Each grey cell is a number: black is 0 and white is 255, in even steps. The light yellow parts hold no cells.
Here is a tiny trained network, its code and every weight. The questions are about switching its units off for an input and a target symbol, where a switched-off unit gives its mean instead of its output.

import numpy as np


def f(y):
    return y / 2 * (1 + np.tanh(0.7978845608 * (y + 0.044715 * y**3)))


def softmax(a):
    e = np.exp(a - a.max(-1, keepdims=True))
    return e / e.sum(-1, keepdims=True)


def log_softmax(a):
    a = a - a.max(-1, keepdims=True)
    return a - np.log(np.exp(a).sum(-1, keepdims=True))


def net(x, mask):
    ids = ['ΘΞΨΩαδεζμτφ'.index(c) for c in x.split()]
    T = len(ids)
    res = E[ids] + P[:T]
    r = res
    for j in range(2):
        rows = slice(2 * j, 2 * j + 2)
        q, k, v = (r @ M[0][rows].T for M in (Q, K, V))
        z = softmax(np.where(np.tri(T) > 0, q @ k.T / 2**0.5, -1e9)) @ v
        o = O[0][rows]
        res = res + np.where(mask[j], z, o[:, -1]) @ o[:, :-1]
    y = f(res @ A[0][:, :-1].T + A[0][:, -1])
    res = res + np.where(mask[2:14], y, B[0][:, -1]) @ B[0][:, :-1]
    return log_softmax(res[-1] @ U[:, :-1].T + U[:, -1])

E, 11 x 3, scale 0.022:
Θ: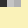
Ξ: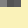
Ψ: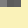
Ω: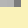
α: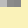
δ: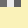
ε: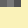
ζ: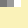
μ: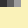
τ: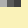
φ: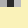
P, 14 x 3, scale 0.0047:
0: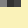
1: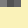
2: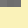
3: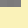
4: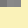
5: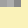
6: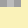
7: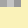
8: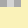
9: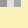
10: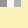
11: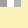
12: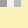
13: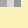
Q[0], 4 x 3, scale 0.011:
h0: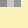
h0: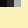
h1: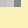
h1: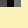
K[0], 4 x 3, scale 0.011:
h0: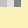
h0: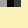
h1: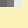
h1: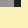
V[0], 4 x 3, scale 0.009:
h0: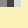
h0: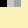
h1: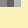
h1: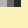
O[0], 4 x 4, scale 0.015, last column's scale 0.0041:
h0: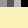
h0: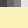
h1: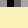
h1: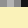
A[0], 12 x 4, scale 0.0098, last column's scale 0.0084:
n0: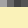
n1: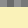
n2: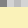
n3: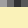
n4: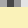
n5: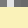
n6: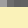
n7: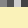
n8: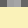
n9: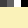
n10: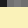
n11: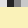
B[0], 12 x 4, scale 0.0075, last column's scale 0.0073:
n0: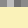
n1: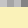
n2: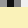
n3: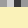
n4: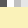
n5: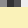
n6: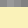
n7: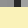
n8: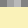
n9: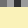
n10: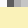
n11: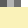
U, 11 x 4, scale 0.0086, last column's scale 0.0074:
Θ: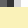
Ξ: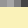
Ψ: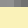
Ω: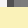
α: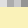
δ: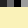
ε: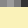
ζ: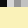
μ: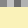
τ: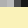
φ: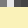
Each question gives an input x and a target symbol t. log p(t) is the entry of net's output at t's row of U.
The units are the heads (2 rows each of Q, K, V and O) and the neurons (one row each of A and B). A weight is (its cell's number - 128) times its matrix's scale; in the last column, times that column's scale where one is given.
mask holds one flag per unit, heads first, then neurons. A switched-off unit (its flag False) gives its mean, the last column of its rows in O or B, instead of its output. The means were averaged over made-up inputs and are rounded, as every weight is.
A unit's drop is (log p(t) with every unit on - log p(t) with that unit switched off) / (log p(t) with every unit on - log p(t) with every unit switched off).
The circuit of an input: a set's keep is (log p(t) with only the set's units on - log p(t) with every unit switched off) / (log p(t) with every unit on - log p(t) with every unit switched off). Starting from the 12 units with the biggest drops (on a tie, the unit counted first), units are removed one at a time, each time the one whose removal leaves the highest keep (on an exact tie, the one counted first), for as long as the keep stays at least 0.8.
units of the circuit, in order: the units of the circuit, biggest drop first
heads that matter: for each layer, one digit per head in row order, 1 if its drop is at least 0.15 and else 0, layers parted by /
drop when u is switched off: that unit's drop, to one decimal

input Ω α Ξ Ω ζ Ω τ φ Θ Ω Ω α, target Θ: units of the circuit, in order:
h0
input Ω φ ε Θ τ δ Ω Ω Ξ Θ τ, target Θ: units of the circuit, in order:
h0, n10
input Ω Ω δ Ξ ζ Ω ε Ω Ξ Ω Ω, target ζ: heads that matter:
01
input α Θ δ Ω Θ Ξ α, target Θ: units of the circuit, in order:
h0, n10, h1
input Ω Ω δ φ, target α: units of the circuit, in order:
h0, n4
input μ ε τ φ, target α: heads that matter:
11
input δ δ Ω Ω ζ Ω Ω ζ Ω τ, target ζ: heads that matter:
10
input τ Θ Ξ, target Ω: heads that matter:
11
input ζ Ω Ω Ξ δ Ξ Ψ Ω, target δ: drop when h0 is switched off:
0.7
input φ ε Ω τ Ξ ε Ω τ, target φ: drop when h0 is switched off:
0.1
